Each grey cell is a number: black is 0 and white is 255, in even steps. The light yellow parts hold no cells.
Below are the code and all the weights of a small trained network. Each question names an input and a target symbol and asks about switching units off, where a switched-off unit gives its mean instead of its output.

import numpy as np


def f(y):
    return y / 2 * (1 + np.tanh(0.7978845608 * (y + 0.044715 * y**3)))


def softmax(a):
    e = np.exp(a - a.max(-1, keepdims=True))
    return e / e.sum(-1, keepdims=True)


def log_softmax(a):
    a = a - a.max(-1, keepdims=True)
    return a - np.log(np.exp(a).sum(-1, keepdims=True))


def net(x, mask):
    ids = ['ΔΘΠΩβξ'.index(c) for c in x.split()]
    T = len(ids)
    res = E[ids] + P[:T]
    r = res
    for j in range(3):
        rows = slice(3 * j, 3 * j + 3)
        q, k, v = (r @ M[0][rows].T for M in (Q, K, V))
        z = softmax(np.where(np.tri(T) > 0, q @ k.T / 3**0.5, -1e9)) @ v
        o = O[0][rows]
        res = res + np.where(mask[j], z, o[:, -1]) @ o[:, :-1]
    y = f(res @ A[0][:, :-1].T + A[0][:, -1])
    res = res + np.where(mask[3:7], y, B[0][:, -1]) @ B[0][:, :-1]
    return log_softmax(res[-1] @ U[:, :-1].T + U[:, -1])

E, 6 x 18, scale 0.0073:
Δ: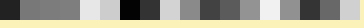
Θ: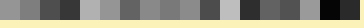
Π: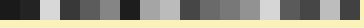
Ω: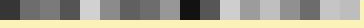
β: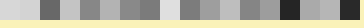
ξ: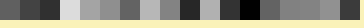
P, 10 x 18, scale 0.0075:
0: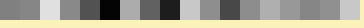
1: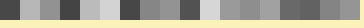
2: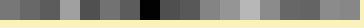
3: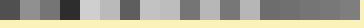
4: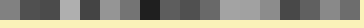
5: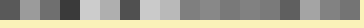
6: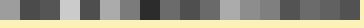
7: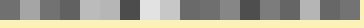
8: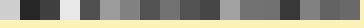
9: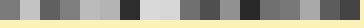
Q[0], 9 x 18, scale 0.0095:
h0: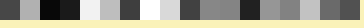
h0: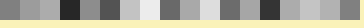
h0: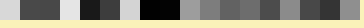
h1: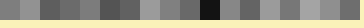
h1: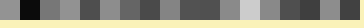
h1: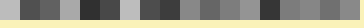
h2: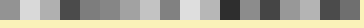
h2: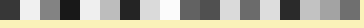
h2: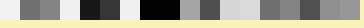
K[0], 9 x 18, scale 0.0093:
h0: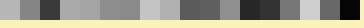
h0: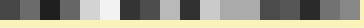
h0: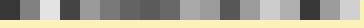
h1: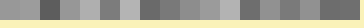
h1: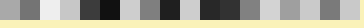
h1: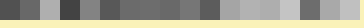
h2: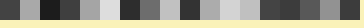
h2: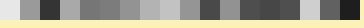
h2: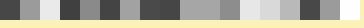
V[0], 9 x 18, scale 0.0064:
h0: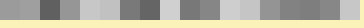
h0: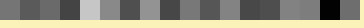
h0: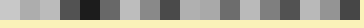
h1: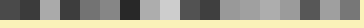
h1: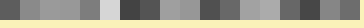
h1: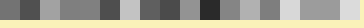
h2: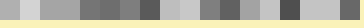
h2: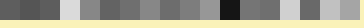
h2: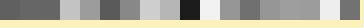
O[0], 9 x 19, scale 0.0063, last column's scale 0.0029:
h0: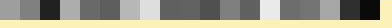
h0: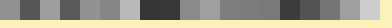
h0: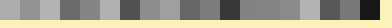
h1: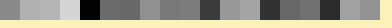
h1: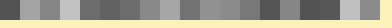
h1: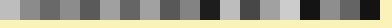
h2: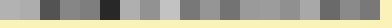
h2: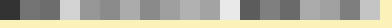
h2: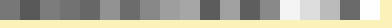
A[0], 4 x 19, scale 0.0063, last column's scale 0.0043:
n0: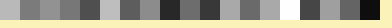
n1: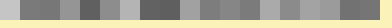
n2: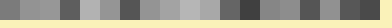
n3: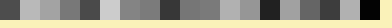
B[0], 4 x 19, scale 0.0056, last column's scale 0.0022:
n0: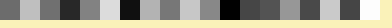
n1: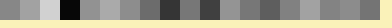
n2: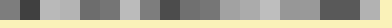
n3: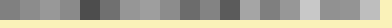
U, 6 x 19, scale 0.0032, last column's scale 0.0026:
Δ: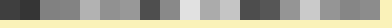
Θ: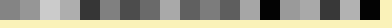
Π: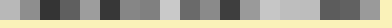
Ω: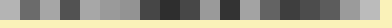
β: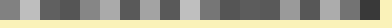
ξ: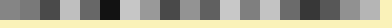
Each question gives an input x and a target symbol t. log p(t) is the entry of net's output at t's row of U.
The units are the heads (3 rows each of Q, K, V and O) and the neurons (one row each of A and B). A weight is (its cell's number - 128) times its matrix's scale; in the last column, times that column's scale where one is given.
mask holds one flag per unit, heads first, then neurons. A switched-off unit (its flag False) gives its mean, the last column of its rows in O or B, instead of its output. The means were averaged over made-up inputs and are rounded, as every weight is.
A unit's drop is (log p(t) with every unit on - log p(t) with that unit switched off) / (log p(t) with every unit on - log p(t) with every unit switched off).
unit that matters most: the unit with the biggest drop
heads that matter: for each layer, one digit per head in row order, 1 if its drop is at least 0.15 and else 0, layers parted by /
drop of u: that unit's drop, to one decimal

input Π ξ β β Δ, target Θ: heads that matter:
110
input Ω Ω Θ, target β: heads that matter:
010
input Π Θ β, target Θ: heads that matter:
110
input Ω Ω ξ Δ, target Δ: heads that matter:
001
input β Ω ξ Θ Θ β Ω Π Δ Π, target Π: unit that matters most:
h2
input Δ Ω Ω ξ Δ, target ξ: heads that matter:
111
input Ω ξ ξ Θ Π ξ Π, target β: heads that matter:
010
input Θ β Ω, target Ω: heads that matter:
101
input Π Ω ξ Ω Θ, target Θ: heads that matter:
110
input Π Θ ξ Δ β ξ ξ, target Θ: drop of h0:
0.4
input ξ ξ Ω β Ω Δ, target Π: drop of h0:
0.4
